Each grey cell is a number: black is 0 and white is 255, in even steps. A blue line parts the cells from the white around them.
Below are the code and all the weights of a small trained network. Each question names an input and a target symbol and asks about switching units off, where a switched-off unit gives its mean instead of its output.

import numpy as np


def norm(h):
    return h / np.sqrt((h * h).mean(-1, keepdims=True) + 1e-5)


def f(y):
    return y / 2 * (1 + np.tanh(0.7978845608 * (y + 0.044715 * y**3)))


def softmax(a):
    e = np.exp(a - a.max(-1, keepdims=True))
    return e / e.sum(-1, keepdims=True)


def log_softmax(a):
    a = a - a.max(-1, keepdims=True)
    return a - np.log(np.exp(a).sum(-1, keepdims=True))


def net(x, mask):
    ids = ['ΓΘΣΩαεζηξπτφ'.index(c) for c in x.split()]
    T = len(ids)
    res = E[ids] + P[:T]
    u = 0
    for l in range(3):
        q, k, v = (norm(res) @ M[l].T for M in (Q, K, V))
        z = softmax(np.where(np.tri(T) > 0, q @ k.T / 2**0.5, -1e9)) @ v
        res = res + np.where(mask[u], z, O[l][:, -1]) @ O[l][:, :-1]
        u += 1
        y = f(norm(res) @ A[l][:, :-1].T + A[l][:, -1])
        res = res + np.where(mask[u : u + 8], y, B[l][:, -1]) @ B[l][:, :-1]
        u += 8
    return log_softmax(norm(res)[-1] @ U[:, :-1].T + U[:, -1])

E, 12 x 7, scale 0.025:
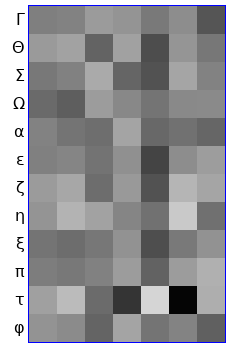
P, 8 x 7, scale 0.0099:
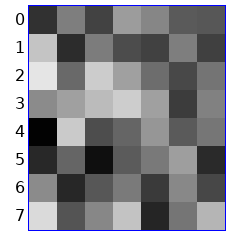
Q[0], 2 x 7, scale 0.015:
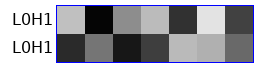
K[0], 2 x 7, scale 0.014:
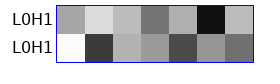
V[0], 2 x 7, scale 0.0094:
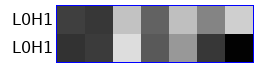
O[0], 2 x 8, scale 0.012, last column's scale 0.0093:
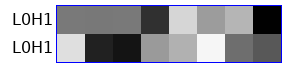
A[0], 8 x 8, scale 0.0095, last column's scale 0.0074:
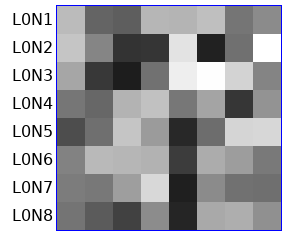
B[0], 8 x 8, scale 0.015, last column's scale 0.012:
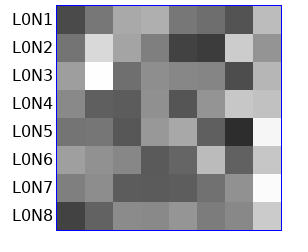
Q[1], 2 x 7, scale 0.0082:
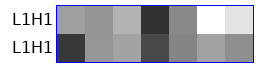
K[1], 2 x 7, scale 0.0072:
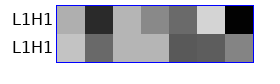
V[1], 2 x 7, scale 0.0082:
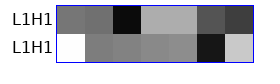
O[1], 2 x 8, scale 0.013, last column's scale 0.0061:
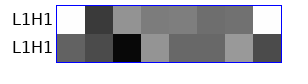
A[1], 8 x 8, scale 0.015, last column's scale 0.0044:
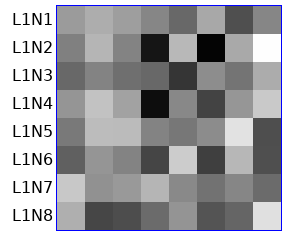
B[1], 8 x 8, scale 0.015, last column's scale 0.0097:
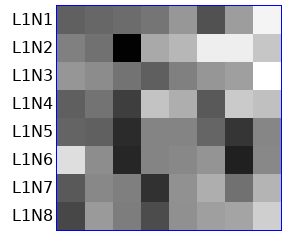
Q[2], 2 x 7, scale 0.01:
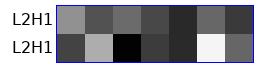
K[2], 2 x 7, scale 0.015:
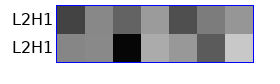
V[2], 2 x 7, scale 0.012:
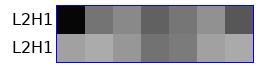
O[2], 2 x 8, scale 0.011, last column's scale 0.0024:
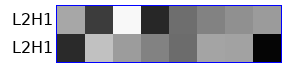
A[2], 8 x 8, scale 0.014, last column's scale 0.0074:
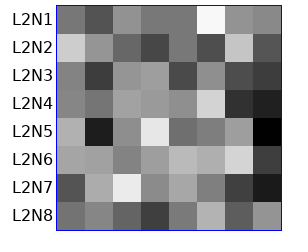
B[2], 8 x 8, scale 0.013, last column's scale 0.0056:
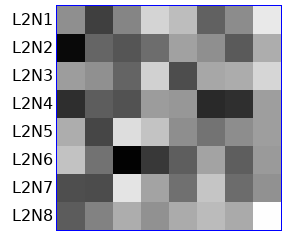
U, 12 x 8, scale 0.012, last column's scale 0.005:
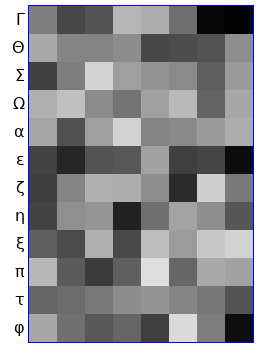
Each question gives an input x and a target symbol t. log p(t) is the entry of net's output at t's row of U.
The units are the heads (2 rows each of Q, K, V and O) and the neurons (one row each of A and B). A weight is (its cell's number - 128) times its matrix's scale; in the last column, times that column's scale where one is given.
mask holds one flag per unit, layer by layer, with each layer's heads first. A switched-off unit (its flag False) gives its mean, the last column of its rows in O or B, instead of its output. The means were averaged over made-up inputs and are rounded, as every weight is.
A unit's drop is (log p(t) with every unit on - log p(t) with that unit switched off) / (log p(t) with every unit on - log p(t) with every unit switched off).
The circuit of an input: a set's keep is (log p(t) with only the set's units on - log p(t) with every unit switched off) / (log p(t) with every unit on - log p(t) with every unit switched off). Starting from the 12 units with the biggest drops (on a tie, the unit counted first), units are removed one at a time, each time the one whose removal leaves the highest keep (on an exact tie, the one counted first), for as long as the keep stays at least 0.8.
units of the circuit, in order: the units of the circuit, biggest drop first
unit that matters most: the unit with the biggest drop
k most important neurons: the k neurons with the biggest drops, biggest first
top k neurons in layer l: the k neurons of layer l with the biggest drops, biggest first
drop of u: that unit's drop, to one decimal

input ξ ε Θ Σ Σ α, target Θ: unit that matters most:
L0H1
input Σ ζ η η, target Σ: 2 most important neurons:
(L0N1 L1N2)
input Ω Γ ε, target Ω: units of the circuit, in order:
(L0N3 L0H1)
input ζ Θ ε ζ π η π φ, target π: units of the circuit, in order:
(L0H1 L1N2 L2N6)
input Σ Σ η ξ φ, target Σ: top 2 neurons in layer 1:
(L1N2 L1N7)
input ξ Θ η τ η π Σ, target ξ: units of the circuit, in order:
(L0H1 L2N8)
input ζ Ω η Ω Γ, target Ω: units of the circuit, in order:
(L0N3 L0H1)
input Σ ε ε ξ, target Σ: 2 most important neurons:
(L0N1 L0N3)
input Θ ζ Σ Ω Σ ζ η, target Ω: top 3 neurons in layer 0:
(L0N3 L0N2 L0N5)
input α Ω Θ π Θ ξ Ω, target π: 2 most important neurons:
(L1N2 L0N1)
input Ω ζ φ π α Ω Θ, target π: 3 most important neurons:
(L1N2 L0N1 L1N4)
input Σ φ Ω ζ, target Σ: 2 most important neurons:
(L0N1 L1N2)
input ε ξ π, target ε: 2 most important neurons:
(L0N5 L0N1)
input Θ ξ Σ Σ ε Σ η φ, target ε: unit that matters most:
L0H1
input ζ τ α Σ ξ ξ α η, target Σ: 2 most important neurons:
(L1N2 L0N1)
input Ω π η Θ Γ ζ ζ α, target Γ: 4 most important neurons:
(L0N3 L0N1 L2N4 L1N7)
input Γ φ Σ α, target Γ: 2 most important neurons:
(L0N1 L0N3)
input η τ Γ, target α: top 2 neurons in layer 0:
(L0N5 L0N4)
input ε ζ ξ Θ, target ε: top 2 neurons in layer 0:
(L0N5 L0N1)
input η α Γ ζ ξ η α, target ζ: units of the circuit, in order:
(L0H1)
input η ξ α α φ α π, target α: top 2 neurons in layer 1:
(L1N2 L1N7)
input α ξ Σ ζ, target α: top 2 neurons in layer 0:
(L0N1 L0N5)
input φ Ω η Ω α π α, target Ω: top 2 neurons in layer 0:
(L0N3 L0N2)
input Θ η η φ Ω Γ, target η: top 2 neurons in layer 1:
(L1N2 L1N4)
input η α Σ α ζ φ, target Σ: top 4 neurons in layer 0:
(L0N1 L0N7 L0N2 L0N5)
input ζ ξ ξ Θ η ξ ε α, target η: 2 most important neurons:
(L0N1 L1N8)
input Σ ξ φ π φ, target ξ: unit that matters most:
L1H1
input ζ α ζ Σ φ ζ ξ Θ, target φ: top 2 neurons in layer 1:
(L1N4 L1N3)
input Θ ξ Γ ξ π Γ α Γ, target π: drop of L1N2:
0.5
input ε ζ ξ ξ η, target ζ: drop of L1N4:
0.2
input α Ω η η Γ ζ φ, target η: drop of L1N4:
0.1
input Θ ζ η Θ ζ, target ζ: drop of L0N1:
-0.1
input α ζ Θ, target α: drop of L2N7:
0.0
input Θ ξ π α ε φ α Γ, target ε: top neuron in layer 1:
(L1N1)
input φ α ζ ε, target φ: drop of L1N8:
0.1
